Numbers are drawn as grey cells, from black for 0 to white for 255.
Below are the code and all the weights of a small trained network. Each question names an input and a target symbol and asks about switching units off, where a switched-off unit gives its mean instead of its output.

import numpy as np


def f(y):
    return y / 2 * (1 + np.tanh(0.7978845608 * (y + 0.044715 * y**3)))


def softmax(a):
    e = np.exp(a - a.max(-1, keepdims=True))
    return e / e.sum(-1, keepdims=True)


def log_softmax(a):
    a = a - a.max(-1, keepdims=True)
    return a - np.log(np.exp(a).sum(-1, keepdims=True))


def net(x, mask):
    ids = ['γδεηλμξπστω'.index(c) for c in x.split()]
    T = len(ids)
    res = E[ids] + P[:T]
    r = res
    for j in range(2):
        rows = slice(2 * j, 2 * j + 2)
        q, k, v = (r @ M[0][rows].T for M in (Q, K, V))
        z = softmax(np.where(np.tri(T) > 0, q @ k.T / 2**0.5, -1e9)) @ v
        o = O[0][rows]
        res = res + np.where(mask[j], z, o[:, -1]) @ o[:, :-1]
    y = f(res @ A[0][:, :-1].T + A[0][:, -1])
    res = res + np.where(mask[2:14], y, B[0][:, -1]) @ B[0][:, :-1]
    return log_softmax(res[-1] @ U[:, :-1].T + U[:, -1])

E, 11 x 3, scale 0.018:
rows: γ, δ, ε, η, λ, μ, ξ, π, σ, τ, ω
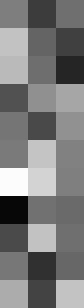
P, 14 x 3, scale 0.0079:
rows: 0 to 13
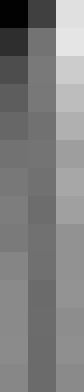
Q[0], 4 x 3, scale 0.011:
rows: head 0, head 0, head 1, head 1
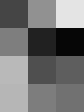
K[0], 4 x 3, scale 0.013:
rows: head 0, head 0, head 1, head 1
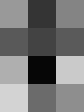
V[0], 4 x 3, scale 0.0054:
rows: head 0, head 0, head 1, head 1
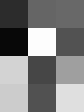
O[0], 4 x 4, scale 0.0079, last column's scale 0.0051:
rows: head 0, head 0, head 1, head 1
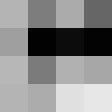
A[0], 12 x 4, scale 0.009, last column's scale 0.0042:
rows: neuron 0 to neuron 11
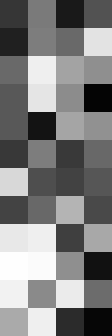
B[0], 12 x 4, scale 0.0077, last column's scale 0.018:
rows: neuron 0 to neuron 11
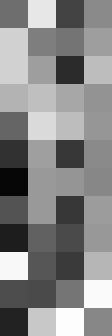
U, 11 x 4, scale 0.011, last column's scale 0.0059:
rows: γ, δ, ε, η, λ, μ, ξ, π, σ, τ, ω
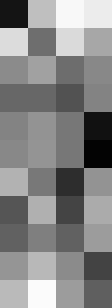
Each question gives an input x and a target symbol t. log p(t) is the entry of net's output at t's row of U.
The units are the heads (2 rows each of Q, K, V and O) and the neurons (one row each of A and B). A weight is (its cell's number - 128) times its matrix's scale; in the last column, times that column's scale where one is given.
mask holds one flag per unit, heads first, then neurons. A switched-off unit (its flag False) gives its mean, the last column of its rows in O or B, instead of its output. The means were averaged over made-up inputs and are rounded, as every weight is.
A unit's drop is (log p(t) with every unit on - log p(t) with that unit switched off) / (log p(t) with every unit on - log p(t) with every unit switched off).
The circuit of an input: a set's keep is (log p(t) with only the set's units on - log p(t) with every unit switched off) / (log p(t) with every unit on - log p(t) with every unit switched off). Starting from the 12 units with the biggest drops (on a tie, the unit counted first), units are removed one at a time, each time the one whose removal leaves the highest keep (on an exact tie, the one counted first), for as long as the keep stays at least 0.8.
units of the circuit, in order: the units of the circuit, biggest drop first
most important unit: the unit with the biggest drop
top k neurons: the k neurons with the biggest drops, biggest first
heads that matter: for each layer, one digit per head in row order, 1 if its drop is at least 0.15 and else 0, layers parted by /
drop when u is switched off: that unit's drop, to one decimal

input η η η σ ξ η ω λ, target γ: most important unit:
neuron 9
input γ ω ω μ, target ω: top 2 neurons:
(neuron 10; neuron 3)
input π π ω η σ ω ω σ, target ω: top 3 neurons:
(neuron 10; neuron 3; neuron 1)
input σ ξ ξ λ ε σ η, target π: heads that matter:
11
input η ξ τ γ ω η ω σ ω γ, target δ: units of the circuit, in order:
(neuron 8; head 1)
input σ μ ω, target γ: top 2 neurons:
(neuron 9; neuron 1)
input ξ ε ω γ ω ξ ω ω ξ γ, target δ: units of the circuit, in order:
(head 1; neuron 8)
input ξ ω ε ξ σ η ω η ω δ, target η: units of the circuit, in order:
(head 0; neuron 6; neuron 2)
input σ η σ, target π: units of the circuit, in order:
(head 1; neuron 5)
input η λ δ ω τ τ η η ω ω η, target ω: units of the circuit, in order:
(head 0; neuron 2; neuron 3)
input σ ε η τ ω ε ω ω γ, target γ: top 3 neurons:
(neuron 9; neuron 2; neuron 1)
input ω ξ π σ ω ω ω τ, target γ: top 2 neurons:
(neuron 9; neuron 2)
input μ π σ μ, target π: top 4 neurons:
(neuron 9; neuron 0; neuron 5; neuron 2)
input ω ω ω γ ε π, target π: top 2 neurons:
(neuron 5; neuron 0)
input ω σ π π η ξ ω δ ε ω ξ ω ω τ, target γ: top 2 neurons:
(neuron 9; neuron 6)
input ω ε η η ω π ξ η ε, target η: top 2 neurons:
(neuron 6; neuron 8)
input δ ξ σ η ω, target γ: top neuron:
(neuron 9)
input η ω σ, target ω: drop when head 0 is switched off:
0.2
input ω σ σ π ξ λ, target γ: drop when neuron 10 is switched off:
-0.1
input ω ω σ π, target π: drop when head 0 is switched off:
-0.1
